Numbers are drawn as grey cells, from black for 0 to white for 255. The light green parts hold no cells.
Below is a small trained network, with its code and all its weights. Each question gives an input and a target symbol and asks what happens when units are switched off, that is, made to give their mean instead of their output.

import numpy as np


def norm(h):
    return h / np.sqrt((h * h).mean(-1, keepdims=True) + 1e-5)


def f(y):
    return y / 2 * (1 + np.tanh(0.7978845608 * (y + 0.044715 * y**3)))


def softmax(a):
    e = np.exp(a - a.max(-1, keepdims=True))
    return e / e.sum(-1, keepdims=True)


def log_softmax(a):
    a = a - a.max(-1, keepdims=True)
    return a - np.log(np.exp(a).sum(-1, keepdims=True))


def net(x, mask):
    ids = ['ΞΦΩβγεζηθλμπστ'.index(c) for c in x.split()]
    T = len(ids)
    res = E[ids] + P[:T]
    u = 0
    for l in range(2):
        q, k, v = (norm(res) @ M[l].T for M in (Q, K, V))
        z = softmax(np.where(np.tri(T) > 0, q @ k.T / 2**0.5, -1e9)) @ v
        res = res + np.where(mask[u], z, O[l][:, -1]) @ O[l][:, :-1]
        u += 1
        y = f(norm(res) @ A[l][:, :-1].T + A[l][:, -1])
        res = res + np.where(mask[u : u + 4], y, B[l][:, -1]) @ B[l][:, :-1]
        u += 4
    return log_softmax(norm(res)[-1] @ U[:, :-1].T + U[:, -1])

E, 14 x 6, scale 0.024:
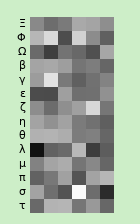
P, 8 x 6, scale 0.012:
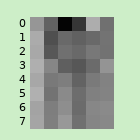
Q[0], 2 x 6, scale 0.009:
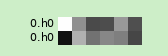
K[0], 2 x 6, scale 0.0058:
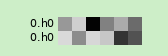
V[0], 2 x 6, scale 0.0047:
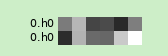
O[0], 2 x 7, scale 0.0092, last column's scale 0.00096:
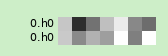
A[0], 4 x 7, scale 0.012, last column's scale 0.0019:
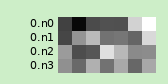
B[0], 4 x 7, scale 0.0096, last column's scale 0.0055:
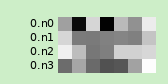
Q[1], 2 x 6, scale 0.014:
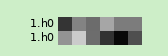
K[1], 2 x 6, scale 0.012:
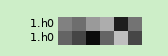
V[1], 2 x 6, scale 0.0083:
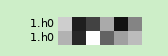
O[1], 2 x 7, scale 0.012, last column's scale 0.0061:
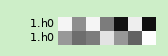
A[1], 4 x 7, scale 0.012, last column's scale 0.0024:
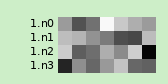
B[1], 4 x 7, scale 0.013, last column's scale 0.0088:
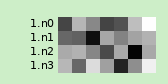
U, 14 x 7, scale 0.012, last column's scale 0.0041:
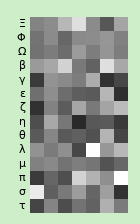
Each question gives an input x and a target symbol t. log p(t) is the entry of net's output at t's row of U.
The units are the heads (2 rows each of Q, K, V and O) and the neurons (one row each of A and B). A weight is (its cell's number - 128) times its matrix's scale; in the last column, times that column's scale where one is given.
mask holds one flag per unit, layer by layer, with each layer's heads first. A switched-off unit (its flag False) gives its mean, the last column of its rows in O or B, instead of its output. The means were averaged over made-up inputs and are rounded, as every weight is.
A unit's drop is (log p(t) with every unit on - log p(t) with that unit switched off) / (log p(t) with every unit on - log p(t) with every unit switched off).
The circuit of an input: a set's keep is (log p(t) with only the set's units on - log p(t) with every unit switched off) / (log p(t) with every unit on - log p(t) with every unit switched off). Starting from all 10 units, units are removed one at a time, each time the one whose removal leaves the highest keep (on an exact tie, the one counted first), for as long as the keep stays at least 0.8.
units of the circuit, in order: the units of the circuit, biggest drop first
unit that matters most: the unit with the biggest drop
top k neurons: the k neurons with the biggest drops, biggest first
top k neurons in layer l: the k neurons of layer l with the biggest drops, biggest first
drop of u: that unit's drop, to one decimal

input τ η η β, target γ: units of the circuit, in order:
(1.h0)
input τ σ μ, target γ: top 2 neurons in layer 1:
(1.n0 1.n1)
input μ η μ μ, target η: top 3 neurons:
(0.n0 0.n2 1.n0)
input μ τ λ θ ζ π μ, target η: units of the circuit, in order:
(1.h0 0.n0 0.n2)
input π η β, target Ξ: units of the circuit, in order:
(1.h0 0.n0)
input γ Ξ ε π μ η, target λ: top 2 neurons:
(1.n3 0.n2)
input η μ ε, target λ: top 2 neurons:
(0.n0 1.n3)
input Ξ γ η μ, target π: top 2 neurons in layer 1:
(1.n1 1.n0)
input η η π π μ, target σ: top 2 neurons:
(1.n0 1.n1)
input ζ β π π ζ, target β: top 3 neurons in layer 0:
(0.n0 0.n1 0.n3)
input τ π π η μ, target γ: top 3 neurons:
(1.n0 0.n0 0.n2)
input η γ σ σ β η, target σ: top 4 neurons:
(1.n0 1.n1 0.n2 1.n2)
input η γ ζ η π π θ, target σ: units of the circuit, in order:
(1.h0 1.n1)
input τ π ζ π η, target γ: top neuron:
(0.n2)
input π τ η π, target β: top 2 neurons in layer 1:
(1.n3 1.n1)
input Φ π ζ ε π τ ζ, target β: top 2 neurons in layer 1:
(1.n0 1.n3)
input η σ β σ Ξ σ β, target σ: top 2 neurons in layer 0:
(0.n3 0.n2)
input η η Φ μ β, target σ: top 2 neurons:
(1.n0 1.n1)
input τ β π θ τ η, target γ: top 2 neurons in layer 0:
(0.n0 0.n2)
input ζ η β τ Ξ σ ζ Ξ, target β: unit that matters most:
0.h0
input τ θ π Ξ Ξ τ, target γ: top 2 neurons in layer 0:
(0.n0 0.n2)
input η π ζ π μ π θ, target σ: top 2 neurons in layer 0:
(0.n2 0.n3)
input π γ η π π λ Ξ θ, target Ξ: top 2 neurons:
(1.n3 0.n2)
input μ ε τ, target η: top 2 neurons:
(0.n0 0.n2)
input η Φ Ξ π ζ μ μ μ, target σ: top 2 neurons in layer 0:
(0.n2 0.n1)
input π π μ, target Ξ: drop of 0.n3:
0.0
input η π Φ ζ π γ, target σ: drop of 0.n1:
-0.1
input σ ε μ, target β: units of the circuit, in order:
(1.h0)
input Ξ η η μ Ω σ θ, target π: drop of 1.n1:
0.3
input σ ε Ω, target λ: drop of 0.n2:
-0.1
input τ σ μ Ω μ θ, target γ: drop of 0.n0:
0.2
